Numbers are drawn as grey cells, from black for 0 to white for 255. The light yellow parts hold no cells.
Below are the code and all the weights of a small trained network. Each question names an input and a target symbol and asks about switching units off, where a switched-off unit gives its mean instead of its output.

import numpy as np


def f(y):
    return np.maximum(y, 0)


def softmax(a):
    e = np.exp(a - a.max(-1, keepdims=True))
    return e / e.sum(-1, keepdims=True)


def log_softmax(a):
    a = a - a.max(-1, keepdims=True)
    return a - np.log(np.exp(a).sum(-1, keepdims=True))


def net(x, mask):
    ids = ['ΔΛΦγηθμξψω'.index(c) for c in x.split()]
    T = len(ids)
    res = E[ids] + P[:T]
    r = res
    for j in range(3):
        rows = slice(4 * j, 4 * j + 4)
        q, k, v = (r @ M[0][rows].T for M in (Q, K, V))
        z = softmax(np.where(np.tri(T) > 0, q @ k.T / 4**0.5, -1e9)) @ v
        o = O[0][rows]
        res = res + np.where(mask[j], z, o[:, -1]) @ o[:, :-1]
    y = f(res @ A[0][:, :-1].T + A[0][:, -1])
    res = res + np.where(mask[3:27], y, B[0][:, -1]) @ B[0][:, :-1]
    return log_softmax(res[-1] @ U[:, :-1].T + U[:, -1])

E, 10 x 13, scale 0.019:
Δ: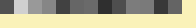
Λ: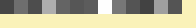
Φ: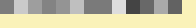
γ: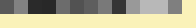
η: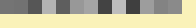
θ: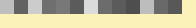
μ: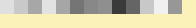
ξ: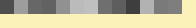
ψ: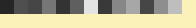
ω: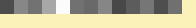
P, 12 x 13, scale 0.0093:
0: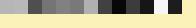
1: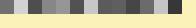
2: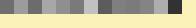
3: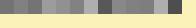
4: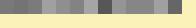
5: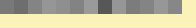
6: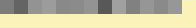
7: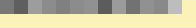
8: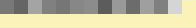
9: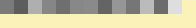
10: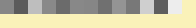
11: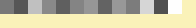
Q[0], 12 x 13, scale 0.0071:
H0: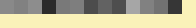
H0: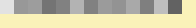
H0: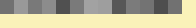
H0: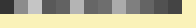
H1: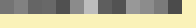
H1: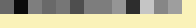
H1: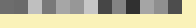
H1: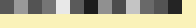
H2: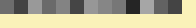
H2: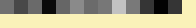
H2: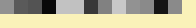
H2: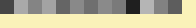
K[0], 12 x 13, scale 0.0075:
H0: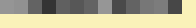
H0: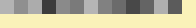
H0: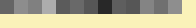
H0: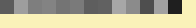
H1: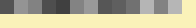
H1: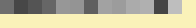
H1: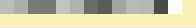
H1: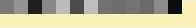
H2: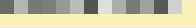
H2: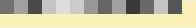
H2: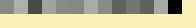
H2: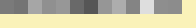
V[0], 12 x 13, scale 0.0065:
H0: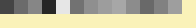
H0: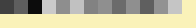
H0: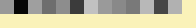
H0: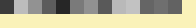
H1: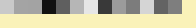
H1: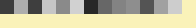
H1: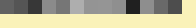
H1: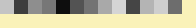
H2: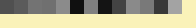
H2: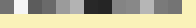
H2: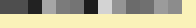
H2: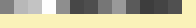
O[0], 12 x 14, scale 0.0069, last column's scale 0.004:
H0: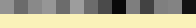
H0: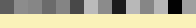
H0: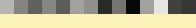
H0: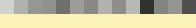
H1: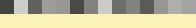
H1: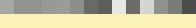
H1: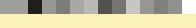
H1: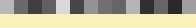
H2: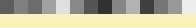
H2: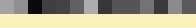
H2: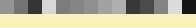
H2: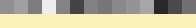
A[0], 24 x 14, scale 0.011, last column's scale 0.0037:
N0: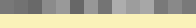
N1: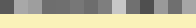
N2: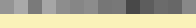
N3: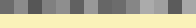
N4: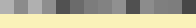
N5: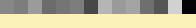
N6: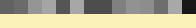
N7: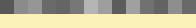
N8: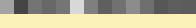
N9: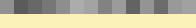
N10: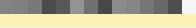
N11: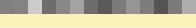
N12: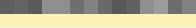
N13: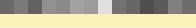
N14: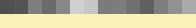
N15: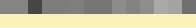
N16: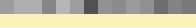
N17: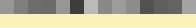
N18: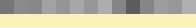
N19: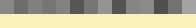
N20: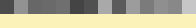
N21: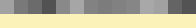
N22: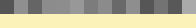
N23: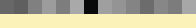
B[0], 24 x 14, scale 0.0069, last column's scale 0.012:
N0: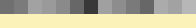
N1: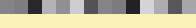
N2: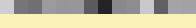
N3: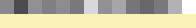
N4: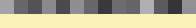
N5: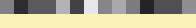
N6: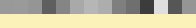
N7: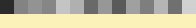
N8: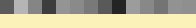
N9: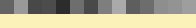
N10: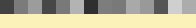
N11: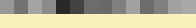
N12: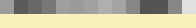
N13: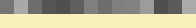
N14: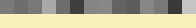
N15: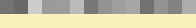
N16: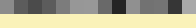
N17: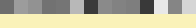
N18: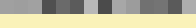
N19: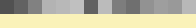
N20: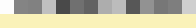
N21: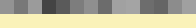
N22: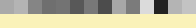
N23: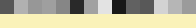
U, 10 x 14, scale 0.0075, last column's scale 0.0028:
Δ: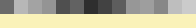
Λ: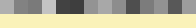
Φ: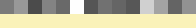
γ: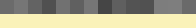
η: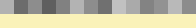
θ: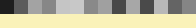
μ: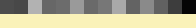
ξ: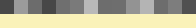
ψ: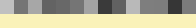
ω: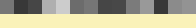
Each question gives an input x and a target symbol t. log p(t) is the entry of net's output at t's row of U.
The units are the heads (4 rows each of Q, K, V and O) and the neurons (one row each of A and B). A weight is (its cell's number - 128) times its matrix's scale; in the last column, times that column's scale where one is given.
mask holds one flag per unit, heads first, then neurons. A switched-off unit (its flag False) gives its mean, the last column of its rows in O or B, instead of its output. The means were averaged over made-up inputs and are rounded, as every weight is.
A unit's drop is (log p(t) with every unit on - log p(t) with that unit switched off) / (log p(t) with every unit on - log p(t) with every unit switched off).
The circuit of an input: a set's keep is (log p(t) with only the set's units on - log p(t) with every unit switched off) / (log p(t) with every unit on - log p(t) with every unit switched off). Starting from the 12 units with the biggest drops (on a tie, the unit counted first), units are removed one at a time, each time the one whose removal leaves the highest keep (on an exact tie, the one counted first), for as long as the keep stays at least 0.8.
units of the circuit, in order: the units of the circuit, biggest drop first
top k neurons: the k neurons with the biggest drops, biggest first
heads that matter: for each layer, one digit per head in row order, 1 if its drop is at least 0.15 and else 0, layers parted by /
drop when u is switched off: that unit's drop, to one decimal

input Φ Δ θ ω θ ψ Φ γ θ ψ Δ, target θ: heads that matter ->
100
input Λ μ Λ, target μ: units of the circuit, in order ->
[H1, H0]
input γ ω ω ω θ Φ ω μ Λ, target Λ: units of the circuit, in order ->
[H2]
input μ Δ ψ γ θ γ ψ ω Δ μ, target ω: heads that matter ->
001
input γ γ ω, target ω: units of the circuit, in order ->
[H2, N2]
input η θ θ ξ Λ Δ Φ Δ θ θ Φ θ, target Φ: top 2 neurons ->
[N4, N19]
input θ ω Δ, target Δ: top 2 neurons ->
[N22, N17]
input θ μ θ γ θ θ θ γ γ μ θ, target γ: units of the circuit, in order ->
[H0, H2, N9, H1]
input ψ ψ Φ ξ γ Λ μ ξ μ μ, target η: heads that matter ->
101
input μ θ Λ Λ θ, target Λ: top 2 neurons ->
[N13, N20]
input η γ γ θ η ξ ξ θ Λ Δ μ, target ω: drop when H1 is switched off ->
0.1
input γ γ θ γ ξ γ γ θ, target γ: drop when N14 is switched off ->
0.1
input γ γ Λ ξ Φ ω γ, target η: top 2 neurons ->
[N20, N15]
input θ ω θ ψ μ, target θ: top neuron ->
[N23]
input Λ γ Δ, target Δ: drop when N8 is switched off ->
0.0
